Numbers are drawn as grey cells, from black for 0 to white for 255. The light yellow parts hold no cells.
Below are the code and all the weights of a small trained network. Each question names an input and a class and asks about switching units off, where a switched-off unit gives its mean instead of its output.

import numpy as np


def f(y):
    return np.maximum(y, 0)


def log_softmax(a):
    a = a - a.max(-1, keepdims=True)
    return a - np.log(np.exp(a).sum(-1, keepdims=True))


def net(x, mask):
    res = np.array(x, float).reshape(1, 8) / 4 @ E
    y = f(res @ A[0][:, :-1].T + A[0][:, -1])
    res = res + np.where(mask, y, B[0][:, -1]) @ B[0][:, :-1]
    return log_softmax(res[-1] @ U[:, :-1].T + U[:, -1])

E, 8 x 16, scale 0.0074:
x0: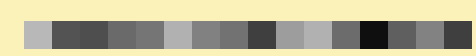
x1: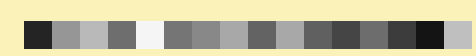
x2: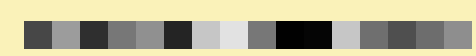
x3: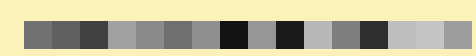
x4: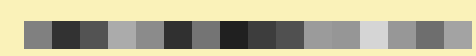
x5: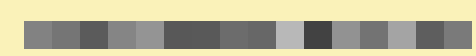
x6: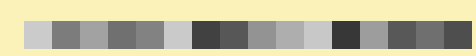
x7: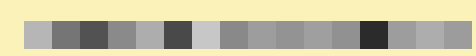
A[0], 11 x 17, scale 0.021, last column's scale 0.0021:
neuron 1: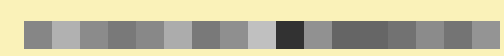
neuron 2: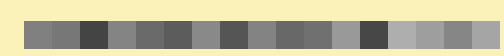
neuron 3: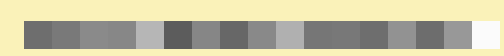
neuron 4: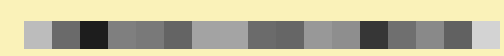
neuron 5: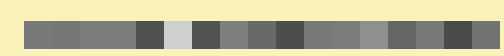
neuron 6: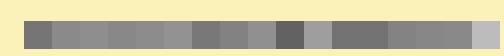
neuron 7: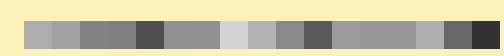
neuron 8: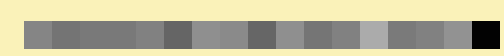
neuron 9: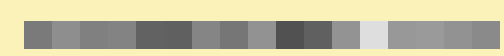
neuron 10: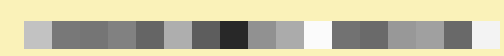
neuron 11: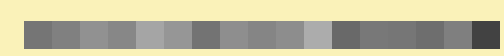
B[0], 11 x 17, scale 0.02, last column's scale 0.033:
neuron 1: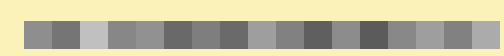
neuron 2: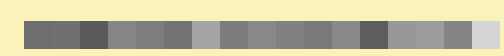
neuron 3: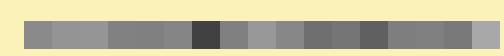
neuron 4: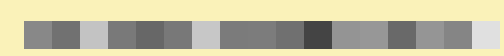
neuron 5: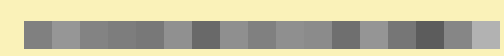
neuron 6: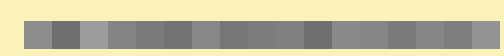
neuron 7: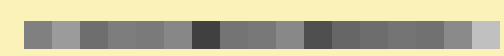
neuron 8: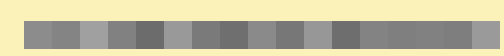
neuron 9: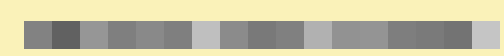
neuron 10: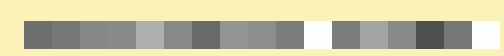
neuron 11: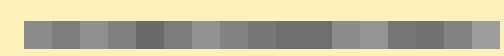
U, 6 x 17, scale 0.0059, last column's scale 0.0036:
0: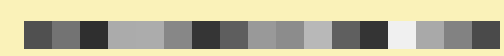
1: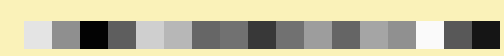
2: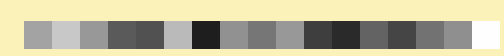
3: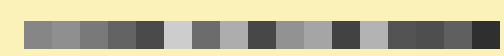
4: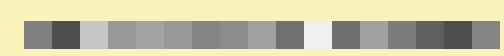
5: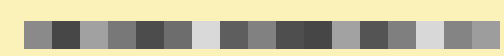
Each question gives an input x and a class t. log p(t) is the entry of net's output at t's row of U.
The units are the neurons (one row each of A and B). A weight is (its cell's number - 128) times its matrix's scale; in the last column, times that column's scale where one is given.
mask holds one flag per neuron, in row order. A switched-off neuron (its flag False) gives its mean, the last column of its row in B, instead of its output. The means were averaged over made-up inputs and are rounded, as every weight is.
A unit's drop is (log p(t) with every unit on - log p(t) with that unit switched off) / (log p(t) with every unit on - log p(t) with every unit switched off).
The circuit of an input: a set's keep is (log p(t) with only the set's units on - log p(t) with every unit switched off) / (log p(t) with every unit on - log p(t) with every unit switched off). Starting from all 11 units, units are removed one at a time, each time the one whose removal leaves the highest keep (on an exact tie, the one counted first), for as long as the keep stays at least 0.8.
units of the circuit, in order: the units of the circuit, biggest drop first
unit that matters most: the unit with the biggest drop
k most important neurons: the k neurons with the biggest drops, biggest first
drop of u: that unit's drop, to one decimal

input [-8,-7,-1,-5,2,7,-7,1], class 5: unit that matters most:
neuron 10
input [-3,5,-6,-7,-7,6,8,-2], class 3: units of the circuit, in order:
(neuron 9; neuron 1; neuron 11)
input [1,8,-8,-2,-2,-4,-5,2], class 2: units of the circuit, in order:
(neuron 10; neuron 9)
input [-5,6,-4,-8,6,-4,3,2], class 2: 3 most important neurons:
(neuron 10; neuron 3; neuron 9)
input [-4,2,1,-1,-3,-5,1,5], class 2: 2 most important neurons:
(neuron 10; neuron 4)
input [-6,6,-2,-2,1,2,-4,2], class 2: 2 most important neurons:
(neuron 10; neuron 3)
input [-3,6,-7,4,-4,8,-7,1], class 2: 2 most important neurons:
(neuron 10; neuron 3)
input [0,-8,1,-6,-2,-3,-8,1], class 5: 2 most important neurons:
(neuron 9; neuron 10)
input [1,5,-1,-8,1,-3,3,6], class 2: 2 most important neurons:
(neuron 10; neuron 9)
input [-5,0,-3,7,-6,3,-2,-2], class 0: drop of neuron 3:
0.0
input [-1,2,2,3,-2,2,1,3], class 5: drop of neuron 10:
0.8
